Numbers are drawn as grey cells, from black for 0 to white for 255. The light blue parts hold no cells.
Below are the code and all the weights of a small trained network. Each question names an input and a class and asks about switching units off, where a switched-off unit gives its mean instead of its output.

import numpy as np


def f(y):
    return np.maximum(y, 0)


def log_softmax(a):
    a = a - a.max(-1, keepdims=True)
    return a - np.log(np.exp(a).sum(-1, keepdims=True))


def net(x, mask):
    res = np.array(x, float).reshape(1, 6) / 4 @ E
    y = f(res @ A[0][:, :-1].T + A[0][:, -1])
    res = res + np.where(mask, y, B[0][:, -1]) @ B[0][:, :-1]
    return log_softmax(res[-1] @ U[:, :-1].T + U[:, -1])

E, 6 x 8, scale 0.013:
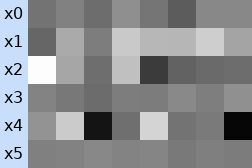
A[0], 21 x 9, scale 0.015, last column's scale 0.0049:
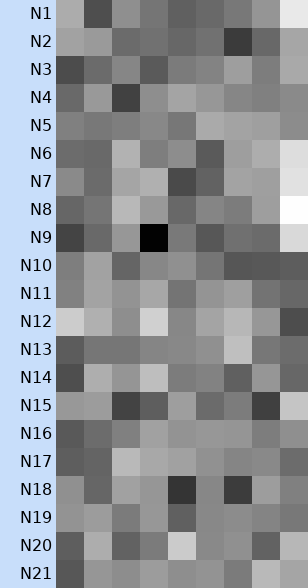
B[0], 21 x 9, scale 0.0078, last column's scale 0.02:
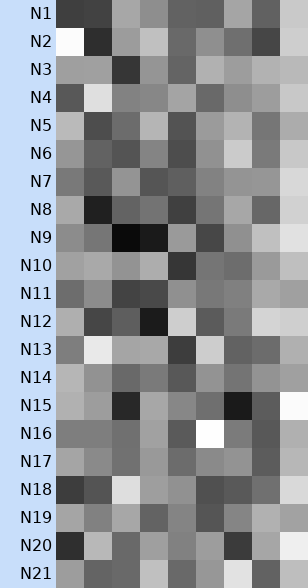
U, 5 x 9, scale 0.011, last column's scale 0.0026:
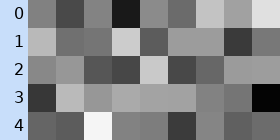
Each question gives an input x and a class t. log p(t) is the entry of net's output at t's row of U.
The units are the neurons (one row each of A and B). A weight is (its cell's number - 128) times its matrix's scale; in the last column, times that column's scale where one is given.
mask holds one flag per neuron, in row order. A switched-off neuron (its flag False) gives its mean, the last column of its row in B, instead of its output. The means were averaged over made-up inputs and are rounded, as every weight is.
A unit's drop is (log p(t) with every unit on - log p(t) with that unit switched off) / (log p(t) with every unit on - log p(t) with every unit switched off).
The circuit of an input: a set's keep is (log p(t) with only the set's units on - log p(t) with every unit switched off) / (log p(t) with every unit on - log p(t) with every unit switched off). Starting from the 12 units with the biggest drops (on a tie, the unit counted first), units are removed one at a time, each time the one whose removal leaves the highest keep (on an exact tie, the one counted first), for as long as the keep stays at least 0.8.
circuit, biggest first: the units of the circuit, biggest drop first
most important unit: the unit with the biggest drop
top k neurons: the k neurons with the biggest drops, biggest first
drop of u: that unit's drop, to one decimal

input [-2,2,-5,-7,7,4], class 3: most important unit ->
N20
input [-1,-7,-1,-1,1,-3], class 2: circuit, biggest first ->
N9, N8
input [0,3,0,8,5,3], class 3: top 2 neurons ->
N9, N20
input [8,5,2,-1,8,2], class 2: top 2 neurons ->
N12, N15
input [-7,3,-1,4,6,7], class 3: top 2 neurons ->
N9, N20
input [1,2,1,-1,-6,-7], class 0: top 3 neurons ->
N15, N7, N2
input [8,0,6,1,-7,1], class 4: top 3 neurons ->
N18, N9, N1
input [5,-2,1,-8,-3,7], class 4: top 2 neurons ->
N12, N18
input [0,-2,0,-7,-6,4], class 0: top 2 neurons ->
N6, N8
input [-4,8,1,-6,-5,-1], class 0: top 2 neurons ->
N12, N15
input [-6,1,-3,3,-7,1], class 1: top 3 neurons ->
N12, N17, N21
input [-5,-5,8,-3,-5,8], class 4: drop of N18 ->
0.0
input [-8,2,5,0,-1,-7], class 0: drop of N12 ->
0.1
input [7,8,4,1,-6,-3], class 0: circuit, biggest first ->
N12
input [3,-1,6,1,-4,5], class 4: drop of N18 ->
0.2
